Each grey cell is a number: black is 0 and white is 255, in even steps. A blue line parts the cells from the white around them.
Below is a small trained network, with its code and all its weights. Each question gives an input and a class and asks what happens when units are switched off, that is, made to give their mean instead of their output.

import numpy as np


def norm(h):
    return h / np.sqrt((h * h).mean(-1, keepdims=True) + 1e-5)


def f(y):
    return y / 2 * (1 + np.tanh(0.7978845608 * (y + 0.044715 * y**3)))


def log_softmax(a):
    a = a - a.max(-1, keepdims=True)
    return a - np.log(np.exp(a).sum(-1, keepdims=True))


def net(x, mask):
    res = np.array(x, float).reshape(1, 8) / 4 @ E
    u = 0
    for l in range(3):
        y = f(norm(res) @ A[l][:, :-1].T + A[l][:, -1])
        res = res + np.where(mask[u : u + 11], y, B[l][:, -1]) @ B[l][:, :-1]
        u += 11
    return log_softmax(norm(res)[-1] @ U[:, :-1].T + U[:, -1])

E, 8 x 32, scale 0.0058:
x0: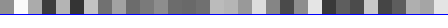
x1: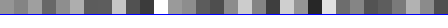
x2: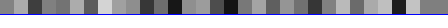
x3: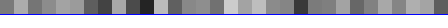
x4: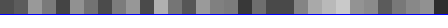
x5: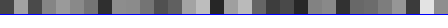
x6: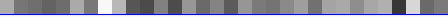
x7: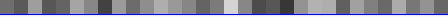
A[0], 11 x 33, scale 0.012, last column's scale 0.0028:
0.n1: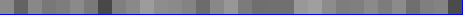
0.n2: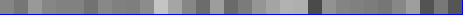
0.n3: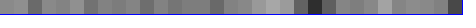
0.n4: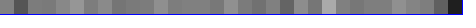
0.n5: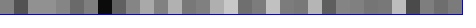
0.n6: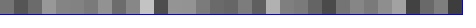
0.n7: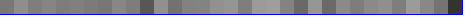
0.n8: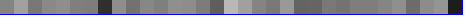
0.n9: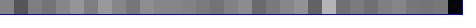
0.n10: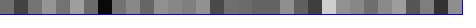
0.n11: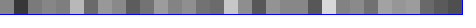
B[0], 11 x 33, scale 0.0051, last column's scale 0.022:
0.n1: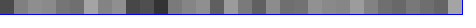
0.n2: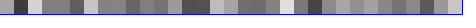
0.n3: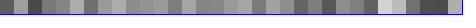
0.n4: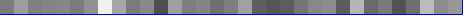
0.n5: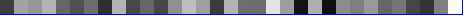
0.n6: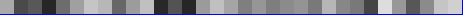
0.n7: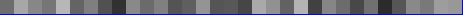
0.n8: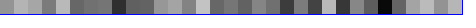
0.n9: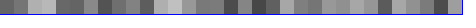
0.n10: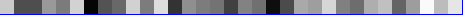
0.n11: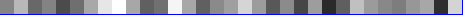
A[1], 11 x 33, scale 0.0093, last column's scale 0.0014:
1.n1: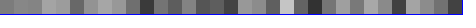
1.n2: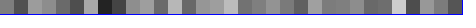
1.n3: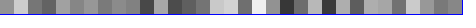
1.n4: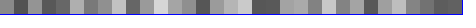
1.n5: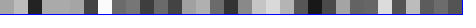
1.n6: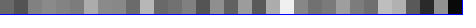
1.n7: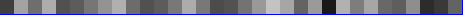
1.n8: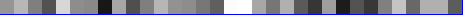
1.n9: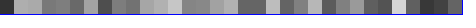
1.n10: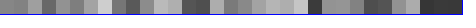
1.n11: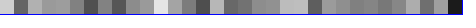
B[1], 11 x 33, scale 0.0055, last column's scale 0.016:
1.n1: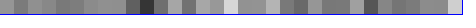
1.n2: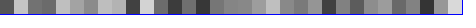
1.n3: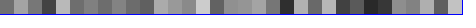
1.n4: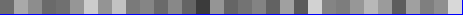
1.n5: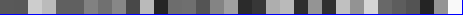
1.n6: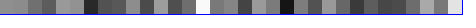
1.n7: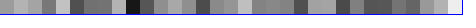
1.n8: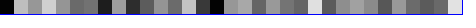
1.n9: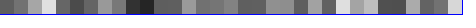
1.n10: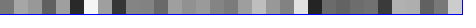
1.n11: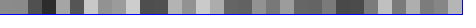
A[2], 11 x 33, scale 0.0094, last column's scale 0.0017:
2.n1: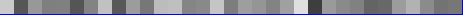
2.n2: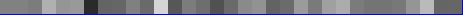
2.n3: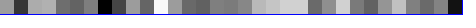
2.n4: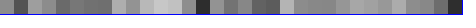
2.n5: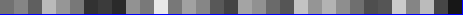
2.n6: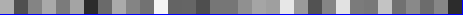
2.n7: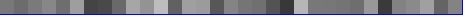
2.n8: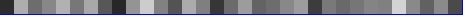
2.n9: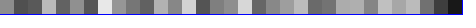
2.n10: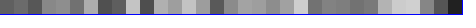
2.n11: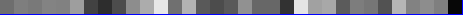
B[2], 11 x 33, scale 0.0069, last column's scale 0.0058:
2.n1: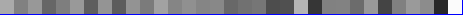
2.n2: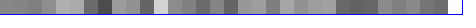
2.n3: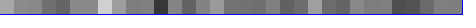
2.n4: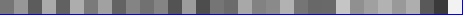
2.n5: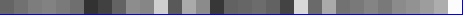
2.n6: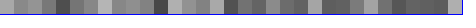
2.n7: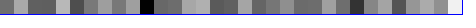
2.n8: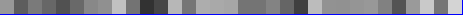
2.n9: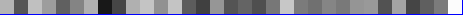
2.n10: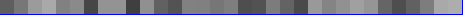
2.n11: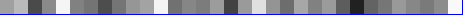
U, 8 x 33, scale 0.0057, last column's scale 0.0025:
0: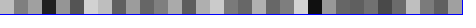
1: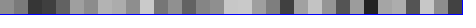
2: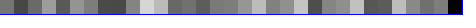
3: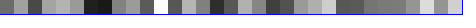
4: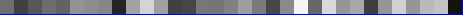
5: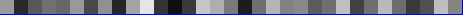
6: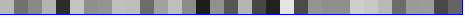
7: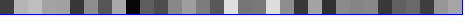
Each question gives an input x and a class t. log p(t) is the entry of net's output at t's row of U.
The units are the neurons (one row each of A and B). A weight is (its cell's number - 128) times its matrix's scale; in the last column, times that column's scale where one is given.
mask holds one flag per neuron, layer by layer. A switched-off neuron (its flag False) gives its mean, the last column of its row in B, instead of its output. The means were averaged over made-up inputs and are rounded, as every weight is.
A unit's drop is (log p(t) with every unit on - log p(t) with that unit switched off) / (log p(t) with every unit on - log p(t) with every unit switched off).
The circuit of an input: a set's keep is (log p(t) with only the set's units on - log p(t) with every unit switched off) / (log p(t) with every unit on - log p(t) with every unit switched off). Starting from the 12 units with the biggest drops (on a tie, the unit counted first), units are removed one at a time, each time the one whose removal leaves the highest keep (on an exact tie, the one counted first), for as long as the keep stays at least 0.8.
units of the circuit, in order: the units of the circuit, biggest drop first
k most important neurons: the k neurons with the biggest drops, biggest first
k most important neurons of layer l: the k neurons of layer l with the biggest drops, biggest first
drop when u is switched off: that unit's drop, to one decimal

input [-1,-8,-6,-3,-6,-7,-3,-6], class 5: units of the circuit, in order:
0.n6
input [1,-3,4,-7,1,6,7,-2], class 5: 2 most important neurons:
0.n5, 0.n11
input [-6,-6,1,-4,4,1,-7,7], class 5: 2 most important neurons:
0.n6, 0.n10
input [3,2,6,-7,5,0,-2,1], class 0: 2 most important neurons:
0.n5, 1.n8
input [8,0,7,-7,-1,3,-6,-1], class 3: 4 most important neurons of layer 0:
0.n5, 0.n2, 0.n6, 0.n11
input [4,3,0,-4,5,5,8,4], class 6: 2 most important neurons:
0.n5, 1.n6
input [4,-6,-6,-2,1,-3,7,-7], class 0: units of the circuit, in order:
0.n5, 1.n8
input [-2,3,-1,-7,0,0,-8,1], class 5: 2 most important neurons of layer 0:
0.n10, 0.n6
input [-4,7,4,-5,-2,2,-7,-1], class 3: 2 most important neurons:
0.n10, 1.n5
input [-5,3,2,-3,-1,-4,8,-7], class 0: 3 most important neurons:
0.n5, 0.n2, 1.n10
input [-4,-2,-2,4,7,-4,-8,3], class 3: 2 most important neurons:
0.n10, 1.n5
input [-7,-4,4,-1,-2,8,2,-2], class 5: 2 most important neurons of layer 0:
0.n6, 0.n11
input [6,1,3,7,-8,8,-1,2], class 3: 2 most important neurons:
0.n5, 0.n8
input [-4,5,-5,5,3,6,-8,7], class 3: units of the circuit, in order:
0.n10
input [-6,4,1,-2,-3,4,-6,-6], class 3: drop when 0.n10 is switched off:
0.9
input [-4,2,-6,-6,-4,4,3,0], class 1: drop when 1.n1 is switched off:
-0.1
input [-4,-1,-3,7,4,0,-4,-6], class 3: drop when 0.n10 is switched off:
1.2
